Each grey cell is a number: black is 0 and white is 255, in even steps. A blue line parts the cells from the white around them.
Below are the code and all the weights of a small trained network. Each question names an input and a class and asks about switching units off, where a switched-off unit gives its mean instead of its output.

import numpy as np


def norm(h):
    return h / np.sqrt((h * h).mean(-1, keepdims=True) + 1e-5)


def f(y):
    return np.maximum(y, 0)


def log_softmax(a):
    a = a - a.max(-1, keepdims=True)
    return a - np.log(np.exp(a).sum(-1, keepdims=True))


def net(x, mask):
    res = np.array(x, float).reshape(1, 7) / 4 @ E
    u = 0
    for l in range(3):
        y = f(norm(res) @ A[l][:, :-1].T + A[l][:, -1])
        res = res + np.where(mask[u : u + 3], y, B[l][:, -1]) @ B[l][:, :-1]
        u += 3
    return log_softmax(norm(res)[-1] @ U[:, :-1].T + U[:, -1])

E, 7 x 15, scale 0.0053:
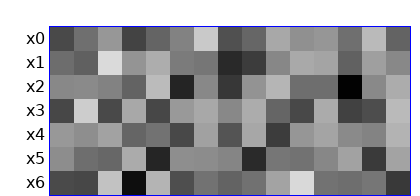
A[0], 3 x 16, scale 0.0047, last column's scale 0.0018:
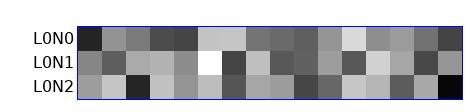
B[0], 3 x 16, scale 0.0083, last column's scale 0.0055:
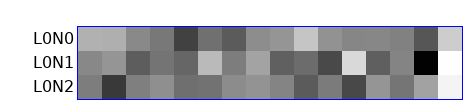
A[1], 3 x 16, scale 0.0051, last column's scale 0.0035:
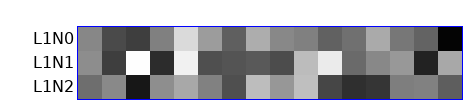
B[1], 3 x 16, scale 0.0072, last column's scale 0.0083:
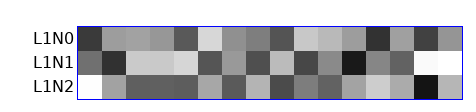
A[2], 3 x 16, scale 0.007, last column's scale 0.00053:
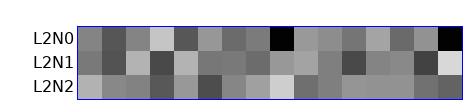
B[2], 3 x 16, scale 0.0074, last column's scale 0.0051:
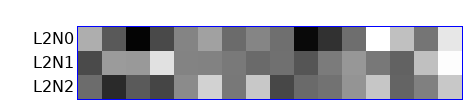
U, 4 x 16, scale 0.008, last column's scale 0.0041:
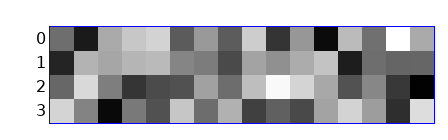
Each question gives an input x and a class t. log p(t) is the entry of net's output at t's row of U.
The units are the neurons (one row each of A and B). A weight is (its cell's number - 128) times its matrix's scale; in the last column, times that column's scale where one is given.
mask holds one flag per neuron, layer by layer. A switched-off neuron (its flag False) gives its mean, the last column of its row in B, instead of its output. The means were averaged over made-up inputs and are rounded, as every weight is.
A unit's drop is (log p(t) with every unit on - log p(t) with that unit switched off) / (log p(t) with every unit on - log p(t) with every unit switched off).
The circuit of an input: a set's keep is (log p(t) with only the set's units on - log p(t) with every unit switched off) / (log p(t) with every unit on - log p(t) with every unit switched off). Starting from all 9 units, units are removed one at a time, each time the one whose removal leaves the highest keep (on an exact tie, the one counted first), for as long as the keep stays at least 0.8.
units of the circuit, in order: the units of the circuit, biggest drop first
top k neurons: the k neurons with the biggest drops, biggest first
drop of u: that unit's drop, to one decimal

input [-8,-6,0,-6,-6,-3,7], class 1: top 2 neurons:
(L1N0, L0N1)
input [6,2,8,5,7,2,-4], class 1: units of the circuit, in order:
(L1N1, L2N0)
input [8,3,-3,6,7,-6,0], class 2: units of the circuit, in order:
(L0N0)
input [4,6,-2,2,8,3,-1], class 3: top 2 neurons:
(L1N1, L2N1)
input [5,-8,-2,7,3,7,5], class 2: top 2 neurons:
(L2N0, L1N2)
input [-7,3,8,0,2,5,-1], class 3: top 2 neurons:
(L1N1, L2N1)
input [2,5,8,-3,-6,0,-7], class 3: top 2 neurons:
(L1N2, L1N1)
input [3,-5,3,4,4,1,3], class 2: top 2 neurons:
(L1N1, L2N0)
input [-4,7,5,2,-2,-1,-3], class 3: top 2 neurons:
(L1N1, L1N2)
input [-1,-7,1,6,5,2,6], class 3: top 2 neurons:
(L1N1, L2N2)
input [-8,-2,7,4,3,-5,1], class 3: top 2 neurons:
(L1N1, L1N2)
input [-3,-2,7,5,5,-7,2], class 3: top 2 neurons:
(L1N1, L2N2)
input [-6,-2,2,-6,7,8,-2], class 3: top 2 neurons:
(L1N1, L2N0)
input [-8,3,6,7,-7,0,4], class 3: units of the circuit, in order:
(L1N2)
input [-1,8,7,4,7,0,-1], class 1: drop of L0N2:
0.5
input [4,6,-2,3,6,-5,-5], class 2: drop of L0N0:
0.2
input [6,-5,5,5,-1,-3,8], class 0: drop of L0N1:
0.3
